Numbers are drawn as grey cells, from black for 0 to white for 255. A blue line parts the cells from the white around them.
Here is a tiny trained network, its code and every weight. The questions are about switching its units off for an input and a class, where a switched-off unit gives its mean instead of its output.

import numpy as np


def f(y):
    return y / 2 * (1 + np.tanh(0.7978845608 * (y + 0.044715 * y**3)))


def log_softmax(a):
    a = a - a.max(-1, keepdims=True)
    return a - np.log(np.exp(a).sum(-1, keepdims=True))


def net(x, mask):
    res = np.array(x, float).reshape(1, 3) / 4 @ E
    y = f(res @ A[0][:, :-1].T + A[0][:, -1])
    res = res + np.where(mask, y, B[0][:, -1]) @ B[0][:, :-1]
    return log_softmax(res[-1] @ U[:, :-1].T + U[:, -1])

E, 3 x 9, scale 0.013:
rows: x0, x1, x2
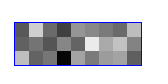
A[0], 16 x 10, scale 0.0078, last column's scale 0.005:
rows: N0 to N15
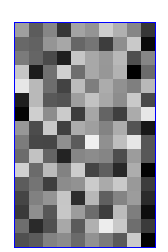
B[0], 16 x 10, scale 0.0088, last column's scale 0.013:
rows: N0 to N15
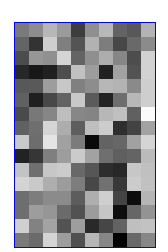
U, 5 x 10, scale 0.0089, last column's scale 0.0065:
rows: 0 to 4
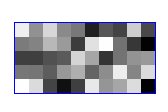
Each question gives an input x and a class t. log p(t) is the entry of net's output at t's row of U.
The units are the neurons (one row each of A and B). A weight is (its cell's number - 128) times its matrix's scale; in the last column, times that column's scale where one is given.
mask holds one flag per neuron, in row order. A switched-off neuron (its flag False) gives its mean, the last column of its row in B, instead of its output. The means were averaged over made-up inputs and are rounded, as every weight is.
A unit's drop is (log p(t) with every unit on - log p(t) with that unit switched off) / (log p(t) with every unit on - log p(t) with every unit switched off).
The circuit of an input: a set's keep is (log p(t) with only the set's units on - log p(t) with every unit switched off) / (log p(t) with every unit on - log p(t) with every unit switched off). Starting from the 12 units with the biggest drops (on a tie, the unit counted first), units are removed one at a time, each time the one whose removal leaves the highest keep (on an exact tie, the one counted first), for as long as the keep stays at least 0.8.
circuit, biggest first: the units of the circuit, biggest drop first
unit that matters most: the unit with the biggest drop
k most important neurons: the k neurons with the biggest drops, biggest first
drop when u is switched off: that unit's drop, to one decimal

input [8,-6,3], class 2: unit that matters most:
N9
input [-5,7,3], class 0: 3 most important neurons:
N14; N8; N11
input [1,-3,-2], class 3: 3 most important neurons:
N8; N11; N14
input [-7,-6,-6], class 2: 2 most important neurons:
N3; N8
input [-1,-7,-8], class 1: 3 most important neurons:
N6; N8; N14
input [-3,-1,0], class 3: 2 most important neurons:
N5; N9
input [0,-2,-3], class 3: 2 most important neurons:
N7; N0
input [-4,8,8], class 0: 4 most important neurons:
N14; N8; N11; N6
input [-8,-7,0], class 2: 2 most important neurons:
N3; N8
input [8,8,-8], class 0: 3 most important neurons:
N8; N5; N11
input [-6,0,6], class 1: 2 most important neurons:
N7; N5
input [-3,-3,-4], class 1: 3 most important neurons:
N5; N14; N8
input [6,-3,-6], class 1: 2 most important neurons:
N6; N3
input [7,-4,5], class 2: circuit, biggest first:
N9
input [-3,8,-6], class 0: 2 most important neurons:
N14; N8
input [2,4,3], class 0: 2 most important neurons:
N3; N6
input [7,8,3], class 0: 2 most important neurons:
N8; N11
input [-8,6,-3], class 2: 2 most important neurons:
N3; N10
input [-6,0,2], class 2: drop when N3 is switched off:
0.4
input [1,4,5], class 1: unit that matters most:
N2
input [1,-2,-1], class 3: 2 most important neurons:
N8; N11
